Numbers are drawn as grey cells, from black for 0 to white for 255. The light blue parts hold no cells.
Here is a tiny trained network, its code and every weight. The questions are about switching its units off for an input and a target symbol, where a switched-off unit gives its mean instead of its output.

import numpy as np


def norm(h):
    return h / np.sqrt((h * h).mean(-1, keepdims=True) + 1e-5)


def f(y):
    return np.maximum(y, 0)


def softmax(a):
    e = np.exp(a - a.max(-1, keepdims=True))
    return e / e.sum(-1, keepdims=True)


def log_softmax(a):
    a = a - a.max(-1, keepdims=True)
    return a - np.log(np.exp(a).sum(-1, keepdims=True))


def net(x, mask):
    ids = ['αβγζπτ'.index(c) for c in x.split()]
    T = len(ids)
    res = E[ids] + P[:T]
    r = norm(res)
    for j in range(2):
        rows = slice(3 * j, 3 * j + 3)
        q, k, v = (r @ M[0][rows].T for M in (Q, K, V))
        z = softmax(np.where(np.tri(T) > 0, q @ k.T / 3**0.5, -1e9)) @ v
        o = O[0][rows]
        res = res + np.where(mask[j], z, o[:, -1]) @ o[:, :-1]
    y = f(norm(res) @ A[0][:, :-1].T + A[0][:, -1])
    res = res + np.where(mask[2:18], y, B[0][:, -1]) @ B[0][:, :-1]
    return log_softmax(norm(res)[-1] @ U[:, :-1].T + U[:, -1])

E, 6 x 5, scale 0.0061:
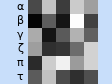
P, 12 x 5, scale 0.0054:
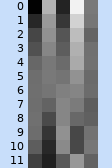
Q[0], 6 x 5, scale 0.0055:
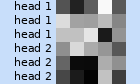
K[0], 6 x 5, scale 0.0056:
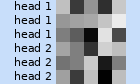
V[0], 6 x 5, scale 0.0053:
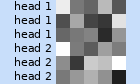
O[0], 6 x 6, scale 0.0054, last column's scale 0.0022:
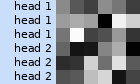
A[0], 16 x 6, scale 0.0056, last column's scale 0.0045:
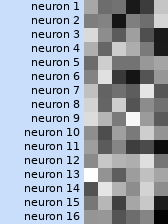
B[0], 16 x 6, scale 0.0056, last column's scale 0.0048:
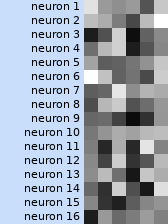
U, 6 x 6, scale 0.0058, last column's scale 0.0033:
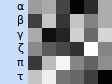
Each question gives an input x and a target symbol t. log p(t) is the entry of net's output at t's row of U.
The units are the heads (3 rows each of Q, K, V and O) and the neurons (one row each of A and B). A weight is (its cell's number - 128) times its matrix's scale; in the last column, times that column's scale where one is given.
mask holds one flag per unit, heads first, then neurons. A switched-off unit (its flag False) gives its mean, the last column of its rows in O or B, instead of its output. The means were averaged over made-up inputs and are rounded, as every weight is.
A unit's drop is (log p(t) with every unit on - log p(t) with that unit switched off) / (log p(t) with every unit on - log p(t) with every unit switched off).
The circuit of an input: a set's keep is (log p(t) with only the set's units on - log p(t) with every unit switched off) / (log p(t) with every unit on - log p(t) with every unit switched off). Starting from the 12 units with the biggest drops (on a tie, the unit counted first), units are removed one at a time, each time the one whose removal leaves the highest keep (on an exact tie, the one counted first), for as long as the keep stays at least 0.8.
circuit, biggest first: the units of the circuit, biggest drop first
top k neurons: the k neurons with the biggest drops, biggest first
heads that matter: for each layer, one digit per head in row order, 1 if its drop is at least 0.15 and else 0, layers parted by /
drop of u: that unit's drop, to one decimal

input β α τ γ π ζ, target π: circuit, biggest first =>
head 2; neuron 7; neuron 8
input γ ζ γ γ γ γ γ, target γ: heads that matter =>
10
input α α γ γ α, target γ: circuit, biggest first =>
head 1; head 2
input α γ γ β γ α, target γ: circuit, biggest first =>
head 1
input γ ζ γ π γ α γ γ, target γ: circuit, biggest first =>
head 1; head 2; neuron 14
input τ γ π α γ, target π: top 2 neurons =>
neuron 4; neuron 6
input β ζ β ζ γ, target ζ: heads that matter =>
01
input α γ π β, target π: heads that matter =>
11
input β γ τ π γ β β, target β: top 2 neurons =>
neuron 14; neuron 12
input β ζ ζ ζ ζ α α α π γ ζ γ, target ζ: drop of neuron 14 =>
0.2
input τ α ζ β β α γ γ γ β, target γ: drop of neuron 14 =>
0.0
